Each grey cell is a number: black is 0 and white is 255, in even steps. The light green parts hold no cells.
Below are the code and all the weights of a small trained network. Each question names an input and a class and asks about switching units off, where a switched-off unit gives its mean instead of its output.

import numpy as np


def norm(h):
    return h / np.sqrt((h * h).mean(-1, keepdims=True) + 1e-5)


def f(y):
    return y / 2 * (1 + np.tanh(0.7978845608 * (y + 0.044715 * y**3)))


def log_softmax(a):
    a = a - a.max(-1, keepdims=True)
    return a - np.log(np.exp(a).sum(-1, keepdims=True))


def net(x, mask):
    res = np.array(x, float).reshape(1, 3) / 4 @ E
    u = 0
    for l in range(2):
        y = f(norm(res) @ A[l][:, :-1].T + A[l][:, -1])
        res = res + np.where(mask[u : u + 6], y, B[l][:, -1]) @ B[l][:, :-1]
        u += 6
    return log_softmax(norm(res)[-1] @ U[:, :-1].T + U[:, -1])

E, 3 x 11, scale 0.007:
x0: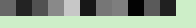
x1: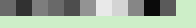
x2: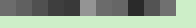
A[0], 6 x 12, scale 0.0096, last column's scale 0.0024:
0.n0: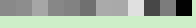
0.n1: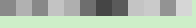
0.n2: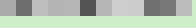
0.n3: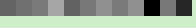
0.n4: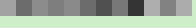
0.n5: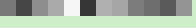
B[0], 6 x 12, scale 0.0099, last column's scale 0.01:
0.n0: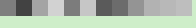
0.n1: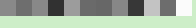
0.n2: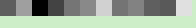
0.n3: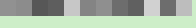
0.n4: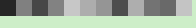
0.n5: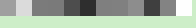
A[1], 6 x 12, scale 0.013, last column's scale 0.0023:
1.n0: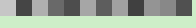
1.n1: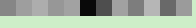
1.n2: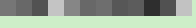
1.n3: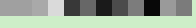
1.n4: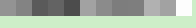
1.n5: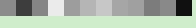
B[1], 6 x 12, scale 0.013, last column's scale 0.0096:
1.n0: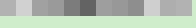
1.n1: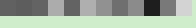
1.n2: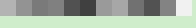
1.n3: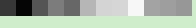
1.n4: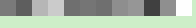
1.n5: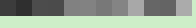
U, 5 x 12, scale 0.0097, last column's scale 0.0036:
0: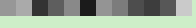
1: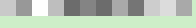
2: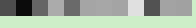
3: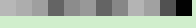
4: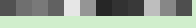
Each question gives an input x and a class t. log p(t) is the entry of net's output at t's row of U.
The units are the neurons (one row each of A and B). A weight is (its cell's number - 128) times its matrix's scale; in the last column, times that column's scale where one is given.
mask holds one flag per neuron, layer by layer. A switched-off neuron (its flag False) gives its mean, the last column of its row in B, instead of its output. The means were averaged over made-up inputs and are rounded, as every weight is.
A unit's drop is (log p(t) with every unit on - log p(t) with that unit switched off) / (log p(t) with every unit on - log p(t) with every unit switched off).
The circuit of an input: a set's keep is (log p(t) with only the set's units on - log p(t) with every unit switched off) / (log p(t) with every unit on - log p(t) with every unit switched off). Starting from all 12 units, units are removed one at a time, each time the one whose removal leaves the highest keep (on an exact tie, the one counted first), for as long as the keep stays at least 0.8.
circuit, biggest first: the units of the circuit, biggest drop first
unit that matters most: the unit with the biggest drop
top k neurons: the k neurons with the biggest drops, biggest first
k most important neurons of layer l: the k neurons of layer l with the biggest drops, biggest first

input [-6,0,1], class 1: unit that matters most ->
0.n5
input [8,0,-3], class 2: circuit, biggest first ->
0.n5, 1.n3, 0.n1
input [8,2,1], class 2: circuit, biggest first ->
0.n5, 0.n1, 1.n3
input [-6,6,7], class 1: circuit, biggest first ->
0.n4, 0.n2, 1.n0
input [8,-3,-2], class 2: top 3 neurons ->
0.n5, 1.n3, 0.n2
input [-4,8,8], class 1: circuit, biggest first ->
0.n4, 0.n2, 1.n0
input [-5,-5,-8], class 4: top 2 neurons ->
1.n2, 0.n1
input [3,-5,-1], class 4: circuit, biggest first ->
0.n1, 1.n2
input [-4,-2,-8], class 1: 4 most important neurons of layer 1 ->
1.n4, 1.n5, 1.n1, 1.n3
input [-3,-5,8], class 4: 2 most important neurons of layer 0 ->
0.n5, 0.n4
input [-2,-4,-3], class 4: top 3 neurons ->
0.n1, 0.n5, 1.n2
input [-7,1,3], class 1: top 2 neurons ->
0.n4, 0.n5
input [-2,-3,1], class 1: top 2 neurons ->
0.n2, 1.n0
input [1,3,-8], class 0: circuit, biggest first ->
0.n5
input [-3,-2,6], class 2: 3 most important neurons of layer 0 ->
0.n1, 0.n3, 0.n2
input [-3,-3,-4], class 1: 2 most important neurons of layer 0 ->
0.n4, 0.n5
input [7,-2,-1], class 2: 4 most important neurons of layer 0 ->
0.n5, 0.n2, 0.n1, 0.n3
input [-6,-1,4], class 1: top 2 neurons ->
0.n5, 0.n2
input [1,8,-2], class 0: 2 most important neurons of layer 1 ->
1.n1, 1.n3
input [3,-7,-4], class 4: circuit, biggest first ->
1.n2
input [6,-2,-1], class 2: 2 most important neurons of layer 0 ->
0.n5, 0.n2
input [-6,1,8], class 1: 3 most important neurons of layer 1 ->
1.n0, 1.n1, 1.n5
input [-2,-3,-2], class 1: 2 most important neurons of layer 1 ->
1.n0, 1.n5
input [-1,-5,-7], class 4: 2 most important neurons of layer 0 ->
0.n1, 0.n5
